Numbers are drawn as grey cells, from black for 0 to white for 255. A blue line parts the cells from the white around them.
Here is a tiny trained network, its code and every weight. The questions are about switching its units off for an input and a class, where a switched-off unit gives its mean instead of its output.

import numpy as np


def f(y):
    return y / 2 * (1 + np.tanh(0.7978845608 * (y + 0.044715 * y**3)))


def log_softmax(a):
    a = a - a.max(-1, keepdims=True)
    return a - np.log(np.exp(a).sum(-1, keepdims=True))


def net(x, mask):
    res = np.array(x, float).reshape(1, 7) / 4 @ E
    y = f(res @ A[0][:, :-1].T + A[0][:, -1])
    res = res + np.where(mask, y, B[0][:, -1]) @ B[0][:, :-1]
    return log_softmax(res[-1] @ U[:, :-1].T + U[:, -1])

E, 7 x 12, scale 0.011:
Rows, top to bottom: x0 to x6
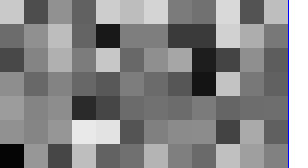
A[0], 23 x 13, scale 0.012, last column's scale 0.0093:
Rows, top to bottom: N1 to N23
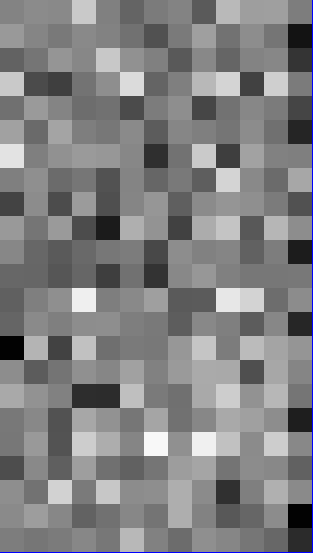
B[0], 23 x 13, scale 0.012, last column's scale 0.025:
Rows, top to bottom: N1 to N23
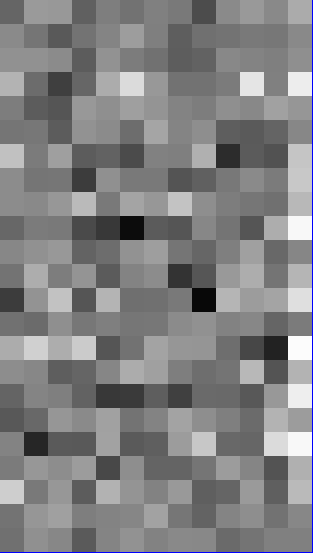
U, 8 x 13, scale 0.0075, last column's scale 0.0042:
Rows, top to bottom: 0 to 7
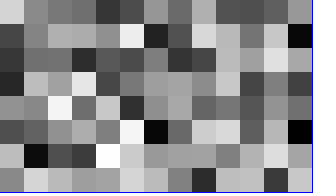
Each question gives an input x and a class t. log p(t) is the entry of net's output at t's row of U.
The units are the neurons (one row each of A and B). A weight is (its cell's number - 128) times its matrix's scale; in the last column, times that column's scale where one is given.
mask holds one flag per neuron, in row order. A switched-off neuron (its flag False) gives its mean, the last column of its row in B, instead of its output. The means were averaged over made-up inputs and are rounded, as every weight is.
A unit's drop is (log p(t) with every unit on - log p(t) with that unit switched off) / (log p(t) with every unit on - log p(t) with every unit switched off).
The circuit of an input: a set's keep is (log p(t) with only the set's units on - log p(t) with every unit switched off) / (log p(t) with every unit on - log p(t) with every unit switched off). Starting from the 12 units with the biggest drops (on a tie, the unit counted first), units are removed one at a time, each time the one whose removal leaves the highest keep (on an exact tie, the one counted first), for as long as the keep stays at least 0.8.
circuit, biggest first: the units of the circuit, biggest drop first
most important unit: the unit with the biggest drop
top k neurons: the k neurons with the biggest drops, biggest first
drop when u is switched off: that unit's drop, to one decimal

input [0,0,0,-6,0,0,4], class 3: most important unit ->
N7
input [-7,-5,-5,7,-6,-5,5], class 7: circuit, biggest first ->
N10, N19
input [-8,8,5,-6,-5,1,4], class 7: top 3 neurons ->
N10, N13, N19
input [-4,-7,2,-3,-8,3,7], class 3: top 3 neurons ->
N15, N20, N7
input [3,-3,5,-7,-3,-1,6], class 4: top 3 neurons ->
N15, N4, N19
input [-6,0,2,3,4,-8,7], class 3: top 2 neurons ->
N9, N15
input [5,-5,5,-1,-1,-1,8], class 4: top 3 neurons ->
N4, N15, N13
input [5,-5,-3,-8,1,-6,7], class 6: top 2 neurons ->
N19, N4
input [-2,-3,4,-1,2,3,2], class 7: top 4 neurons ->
N10, N19, N17, N7
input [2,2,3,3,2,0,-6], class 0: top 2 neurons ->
N13, N4
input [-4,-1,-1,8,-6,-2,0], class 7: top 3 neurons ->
N10, N19, N17
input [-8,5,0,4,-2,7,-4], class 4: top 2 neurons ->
N4, N7
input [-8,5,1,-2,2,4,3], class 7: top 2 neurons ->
N10, N19
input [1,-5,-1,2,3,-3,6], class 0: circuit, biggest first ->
N13
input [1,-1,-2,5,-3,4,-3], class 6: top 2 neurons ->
N15, N10
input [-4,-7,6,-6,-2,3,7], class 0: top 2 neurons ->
N15, N21
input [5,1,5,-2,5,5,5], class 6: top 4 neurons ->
N15, N10, N17, N7
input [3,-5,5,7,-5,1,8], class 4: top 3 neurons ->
N10, N17, N4
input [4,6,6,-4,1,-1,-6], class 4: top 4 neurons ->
N4, N19, N15, N21
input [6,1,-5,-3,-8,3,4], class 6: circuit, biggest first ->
N19
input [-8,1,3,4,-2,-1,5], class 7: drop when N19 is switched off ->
0.0
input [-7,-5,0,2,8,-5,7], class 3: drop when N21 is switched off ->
0.1
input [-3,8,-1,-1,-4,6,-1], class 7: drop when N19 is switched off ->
0.4
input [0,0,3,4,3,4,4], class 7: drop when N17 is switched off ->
0.7
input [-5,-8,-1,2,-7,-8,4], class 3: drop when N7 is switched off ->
0.1
